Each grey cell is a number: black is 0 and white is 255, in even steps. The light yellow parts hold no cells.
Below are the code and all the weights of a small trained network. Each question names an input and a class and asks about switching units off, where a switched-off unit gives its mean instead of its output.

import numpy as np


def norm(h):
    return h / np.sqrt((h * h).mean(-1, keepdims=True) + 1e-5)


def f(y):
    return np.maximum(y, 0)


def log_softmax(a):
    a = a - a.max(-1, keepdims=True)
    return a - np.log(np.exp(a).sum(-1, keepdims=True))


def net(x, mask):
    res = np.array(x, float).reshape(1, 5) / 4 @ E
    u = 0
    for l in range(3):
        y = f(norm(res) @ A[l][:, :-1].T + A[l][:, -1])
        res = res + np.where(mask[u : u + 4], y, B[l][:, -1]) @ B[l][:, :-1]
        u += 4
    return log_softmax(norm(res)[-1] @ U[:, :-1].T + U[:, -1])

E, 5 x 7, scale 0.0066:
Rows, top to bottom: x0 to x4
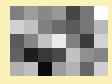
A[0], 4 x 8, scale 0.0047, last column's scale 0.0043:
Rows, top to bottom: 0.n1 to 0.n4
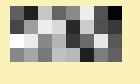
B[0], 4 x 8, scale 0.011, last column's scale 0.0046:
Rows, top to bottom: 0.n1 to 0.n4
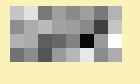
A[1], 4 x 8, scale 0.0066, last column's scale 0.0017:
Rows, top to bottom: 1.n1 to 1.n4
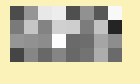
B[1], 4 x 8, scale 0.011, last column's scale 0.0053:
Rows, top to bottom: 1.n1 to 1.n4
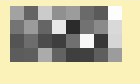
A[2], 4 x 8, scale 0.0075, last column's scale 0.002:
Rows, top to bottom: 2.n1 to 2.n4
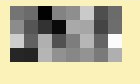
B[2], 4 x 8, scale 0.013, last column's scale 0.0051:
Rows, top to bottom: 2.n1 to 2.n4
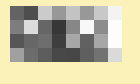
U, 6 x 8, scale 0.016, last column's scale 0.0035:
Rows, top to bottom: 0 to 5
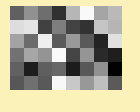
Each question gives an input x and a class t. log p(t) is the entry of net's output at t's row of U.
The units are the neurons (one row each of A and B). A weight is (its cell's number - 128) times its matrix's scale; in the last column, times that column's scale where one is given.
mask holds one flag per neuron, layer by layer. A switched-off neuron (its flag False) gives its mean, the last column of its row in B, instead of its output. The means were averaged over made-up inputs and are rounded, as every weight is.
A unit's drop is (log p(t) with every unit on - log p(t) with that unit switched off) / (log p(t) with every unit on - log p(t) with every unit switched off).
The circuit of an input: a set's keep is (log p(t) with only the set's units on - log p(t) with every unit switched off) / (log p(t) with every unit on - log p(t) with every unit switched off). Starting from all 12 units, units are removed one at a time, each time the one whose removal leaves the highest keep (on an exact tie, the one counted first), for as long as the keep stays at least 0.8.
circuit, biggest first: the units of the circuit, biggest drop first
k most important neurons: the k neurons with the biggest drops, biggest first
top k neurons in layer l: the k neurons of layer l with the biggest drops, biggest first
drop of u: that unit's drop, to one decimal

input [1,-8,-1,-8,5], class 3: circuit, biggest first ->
1.n2
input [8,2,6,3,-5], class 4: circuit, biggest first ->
1.n3, 2.n2
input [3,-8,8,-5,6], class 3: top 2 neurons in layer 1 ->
1.n2, 1.n4
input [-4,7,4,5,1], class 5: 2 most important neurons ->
0.n4, 1.n1
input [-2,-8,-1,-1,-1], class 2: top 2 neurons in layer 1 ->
1.n3, 1.n1
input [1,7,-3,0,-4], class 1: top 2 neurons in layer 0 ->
0.n3, 0.n4
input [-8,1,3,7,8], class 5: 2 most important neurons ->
1.n3, 2.n1
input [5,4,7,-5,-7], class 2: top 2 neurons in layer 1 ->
1.n1, 1.n3
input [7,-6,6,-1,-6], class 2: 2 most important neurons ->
1.n1, 0.n2
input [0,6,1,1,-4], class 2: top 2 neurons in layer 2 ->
2.n2, 2.n4
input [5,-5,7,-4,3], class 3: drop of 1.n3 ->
0.2
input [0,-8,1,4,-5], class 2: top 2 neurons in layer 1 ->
1.n3, 1.n1
